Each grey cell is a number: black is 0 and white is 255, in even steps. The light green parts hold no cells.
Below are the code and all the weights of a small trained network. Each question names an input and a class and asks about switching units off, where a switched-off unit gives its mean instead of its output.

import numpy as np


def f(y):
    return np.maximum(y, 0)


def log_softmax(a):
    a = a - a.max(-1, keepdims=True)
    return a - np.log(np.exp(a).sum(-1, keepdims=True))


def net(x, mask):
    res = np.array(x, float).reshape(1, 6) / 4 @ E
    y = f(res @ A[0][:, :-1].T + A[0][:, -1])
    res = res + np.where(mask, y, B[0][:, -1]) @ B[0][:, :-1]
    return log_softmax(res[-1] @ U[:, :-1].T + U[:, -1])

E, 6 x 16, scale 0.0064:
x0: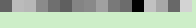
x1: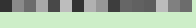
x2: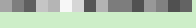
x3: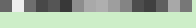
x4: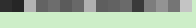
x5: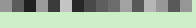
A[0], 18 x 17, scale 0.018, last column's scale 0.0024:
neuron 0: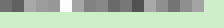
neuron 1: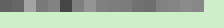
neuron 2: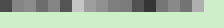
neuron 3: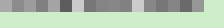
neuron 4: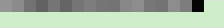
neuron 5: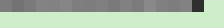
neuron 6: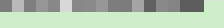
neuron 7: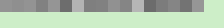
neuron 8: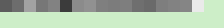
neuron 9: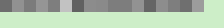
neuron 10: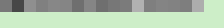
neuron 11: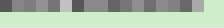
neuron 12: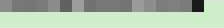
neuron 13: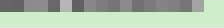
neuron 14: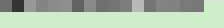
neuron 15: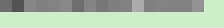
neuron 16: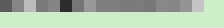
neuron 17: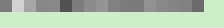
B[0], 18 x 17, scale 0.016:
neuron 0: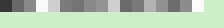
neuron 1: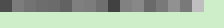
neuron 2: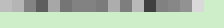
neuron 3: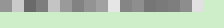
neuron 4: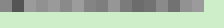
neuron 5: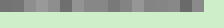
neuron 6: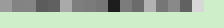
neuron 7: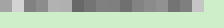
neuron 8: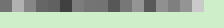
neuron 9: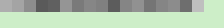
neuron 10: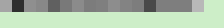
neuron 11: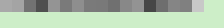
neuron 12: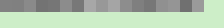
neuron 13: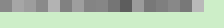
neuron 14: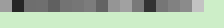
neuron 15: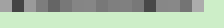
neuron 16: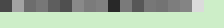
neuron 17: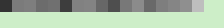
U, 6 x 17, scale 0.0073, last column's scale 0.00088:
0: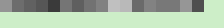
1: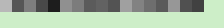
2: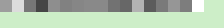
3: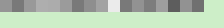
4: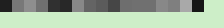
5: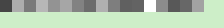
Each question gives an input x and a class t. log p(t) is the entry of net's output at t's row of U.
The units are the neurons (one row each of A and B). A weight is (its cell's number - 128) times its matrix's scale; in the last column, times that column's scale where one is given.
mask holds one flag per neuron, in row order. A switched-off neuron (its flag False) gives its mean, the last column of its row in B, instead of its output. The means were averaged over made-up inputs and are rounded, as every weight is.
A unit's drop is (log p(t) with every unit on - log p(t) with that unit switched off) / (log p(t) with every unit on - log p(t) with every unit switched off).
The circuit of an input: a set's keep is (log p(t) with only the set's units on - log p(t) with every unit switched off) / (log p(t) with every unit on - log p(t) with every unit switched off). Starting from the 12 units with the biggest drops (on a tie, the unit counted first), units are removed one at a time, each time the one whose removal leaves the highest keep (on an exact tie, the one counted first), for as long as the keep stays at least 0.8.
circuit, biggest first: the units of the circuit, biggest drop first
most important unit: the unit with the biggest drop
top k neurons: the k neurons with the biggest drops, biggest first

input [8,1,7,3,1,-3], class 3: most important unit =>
neuron 0
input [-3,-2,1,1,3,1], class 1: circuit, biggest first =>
[neuron 0; neuron 3]
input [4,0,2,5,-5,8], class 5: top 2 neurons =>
[neuron 2; neuron 14]
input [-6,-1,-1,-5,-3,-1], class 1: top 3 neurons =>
[neuron 0; neuron 14; neuron 10]
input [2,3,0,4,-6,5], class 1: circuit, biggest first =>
[neuron 3; neuron 0]
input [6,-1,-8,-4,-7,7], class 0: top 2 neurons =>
[neuron 0; neuron 16]
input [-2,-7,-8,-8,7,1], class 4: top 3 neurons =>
[neuron 16; neuron 8; neuron 1]
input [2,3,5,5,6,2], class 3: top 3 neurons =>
[neuron 0; neuron 6; neuron 16]
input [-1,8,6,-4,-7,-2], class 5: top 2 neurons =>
[neuron 0; neuron 6]
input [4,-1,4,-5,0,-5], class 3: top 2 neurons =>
[neuron 16; neuron 6]
